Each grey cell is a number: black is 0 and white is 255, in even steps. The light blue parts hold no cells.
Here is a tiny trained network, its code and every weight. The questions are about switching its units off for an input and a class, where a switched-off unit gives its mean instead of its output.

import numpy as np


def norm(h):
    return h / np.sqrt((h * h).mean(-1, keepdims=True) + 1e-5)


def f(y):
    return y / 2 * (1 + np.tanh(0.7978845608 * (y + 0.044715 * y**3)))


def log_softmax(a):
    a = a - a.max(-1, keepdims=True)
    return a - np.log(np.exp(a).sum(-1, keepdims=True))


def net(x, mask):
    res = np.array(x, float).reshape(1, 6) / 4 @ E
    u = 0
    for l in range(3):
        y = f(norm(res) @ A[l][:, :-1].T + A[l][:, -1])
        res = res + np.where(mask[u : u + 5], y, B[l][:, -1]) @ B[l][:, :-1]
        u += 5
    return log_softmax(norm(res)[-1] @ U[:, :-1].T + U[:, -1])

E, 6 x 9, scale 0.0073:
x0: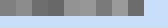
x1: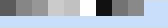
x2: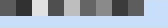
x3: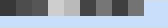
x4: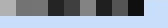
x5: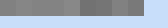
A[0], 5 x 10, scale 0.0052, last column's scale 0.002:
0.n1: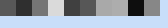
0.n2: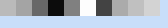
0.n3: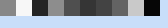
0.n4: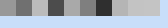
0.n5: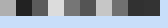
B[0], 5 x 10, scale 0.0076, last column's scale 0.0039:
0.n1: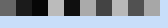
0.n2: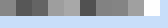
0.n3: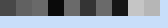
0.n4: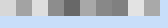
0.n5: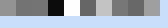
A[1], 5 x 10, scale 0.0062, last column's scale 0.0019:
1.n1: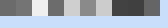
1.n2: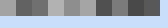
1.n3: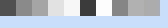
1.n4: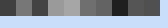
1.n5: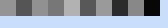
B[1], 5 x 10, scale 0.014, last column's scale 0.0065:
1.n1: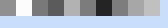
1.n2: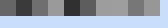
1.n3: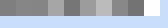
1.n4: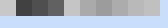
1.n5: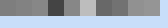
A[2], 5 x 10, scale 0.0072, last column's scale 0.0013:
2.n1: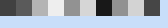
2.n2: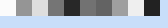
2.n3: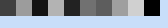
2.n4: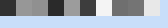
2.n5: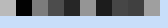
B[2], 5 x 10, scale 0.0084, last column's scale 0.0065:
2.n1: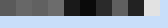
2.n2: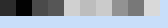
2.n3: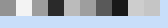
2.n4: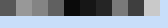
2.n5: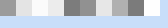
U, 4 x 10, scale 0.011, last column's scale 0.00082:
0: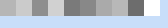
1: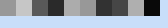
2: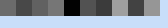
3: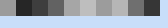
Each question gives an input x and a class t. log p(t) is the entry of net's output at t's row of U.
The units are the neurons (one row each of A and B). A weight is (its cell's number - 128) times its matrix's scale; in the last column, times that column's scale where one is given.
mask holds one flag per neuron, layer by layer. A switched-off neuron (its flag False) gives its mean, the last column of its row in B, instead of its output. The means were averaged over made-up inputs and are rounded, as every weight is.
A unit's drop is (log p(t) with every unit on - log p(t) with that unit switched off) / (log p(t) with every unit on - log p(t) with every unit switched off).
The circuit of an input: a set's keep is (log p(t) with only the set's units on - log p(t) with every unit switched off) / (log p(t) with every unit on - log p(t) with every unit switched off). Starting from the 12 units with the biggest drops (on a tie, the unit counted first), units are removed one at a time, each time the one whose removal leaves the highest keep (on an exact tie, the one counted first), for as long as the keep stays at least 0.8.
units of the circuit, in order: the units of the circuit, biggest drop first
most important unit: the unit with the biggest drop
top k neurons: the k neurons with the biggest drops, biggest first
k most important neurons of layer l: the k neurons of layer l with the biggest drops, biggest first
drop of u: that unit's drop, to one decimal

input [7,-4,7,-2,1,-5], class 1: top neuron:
1.n1
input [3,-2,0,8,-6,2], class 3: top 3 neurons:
2.n5, 1.n4, 0.n1
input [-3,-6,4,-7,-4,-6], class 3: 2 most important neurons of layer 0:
0.n3, 0.n5
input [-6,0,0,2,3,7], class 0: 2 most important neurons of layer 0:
0.n1, 0.n2
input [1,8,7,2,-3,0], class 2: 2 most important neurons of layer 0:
0.n5, 0.n3
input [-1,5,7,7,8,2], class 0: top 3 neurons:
2.n5, 1.n2, 2.n2
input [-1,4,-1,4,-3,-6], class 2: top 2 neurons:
2.n1, 2.n5
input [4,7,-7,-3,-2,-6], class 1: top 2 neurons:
2.n3, 2.n4
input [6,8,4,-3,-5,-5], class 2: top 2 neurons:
2.n1, 2.n5
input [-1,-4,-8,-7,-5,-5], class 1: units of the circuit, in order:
2.n3, 2.n5
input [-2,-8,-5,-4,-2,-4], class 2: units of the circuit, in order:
2.n4, 2.n5
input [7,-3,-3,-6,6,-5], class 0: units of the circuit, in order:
2.n5, 1.n1
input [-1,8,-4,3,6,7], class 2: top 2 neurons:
2.n1, 0.n5
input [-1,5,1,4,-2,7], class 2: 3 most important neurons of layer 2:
2.n1, 2.n5, 2.n2
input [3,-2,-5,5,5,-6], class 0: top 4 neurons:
2.n5, 1.n1, 2.n2, 0.n1
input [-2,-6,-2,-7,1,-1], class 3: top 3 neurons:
2.n2, 2.n1, 0.n5
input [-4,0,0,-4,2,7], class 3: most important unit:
2.n2
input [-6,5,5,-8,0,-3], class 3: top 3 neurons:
2.n2, 0.n4, 2.n4
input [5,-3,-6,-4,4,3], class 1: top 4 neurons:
2.n3, 1.n4, 0.n3, 0.n2
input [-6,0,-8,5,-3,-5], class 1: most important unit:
2.n3
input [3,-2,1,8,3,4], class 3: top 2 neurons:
1.n4, 0.n1
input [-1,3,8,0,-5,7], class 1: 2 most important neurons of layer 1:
1.n1, 1.n5
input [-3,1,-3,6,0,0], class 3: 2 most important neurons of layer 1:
1.n4, 1.n1
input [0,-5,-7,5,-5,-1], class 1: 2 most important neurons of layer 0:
0.n3, 0.n1
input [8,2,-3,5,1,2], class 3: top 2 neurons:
1.n4, 1.n1
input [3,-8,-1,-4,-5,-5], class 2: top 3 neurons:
2.n4, 2.n5, 1.n4
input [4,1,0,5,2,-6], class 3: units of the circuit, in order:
1.n4
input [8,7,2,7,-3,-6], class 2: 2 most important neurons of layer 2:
2.n1, 2.n2
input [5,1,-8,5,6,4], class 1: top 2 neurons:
2.n3, 0.n3
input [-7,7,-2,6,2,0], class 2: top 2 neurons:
2.n1, 2.n2
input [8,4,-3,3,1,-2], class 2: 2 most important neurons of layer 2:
2.n1, 2.n2
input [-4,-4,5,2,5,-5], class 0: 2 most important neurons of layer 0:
0.n1, 0.n3
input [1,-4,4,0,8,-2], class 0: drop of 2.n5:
0.8
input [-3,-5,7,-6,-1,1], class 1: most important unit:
1.n1
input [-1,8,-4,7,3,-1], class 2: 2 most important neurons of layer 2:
2.n1, 2.n2
